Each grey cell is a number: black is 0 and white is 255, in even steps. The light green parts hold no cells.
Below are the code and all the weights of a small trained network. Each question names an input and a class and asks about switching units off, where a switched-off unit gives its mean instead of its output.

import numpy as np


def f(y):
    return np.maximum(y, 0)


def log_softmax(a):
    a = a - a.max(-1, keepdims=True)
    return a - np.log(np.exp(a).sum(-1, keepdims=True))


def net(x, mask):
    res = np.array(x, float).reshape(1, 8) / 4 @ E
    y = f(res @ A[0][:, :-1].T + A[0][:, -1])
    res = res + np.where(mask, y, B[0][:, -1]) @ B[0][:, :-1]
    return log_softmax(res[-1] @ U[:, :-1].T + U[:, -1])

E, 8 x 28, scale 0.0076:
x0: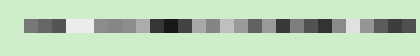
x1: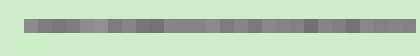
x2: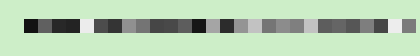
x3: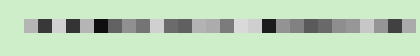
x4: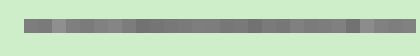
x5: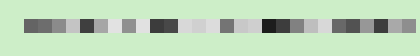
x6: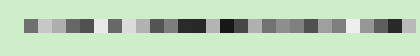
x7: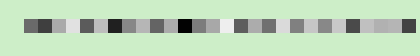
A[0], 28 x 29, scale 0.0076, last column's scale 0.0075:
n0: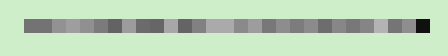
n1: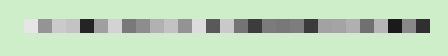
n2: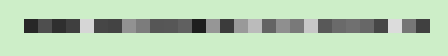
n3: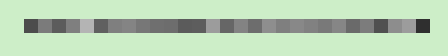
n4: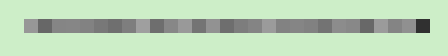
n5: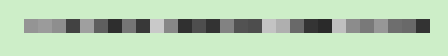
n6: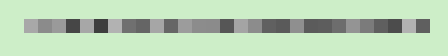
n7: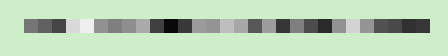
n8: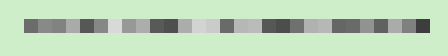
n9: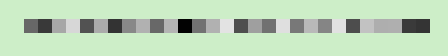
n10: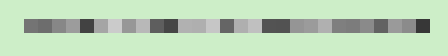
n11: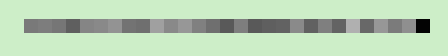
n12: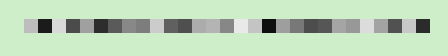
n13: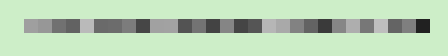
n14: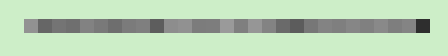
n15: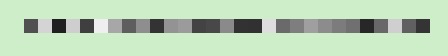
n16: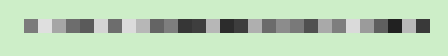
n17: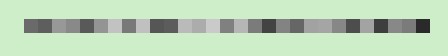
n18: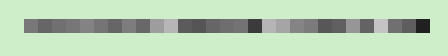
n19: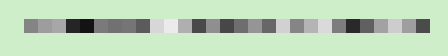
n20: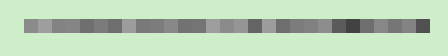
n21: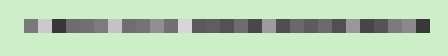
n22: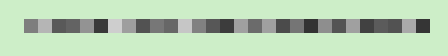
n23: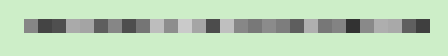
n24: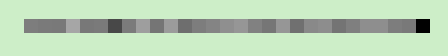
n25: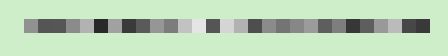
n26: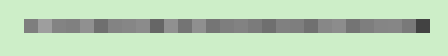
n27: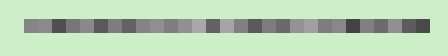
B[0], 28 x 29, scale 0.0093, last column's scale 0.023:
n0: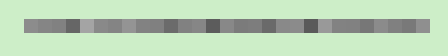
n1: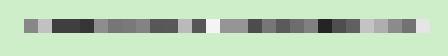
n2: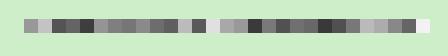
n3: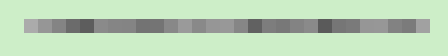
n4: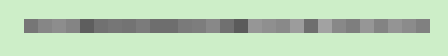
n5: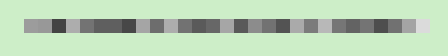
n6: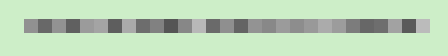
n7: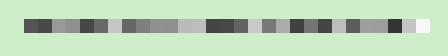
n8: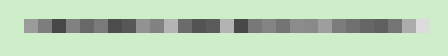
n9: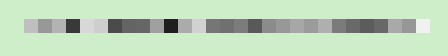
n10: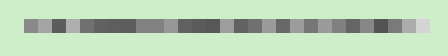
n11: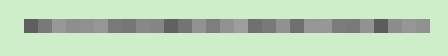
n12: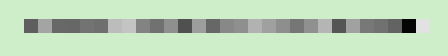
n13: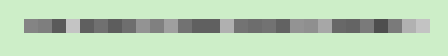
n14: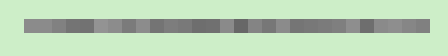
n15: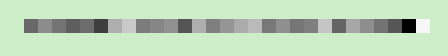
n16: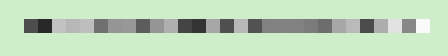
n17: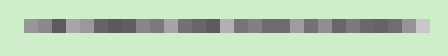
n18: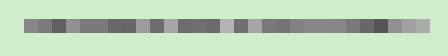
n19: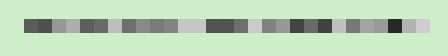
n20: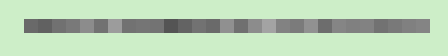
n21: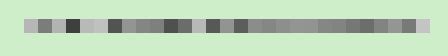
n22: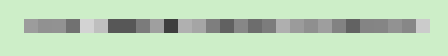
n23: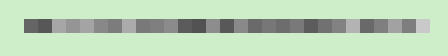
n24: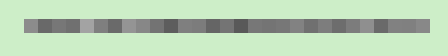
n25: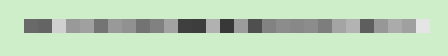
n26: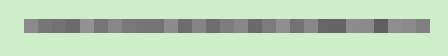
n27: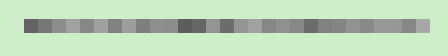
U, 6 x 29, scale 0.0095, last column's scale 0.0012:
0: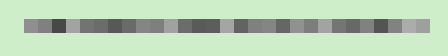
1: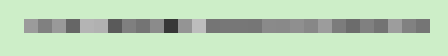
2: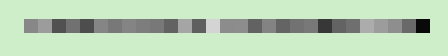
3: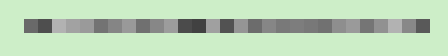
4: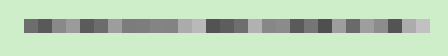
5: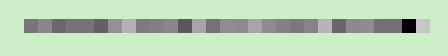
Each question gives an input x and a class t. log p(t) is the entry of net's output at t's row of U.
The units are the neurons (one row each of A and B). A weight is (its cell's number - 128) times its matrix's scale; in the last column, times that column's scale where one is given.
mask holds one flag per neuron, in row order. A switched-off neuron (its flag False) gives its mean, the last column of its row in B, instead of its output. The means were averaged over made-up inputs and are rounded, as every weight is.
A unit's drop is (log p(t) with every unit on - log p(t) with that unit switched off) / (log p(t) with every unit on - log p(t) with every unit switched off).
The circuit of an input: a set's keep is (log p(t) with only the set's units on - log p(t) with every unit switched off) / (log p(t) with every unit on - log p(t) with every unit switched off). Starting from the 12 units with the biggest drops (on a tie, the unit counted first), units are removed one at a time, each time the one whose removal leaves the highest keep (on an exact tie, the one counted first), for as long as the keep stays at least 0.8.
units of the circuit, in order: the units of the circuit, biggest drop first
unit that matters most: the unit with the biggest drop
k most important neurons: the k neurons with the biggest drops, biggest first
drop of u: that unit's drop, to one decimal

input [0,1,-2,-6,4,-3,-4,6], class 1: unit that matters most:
n9
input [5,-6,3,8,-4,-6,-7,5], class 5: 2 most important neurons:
(n12; n16)
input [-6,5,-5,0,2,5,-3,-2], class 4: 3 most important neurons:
(n19; n2; n5)
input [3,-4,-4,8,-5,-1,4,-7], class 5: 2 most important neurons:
(n12; n9)
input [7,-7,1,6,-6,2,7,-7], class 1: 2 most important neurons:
(n22; n6)
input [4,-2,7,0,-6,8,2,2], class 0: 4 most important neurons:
(n8; n10; n1; n17)
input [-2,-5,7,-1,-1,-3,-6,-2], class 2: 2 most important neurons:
(n2; n16)
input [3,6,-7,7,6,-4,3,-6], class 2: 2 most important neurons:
(n1; n15)
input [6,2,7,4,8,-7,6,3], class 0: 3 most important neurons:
(n5; n1; n13)
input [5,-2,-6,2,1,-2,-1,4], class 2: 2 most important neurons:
(n1; n19)
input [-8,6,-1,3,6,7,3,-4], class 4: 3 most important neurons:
(n19; n5; n13)
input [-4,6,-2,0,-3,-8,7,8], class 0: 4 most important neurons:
(n5; n13; n18; n22)
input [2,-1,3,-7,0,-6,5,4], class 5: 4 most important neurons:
(n15; n8; n10; n17)
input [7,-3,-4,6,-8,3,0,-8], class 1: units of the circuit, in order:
(n22)
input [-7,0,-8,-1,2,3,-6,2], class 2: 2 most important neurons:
(n1; n7)
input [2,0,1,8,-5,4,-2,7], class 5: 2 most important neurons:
(n12; n22)
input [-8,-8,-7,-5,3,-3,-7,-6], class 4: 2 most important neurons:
(n19; n16)
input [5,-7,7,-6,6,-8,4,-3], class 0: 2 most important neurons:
(n5; n13)
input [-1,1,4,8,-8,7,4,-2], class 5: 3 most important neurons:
(n12; n5; n6)
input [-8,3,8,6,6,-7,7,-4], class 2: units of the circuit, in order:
(n2)
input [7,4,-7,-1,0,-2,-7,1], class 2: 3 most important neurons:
(n1; n16; n19)
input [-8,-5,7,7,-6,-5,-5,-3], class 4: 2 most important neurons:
(n19; n1)
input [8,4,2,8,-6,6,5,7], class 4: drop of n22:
0.2
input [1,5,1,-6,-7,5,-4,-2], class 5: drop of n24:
0.0
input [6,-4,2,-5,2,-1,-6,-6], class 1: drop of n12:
0.1
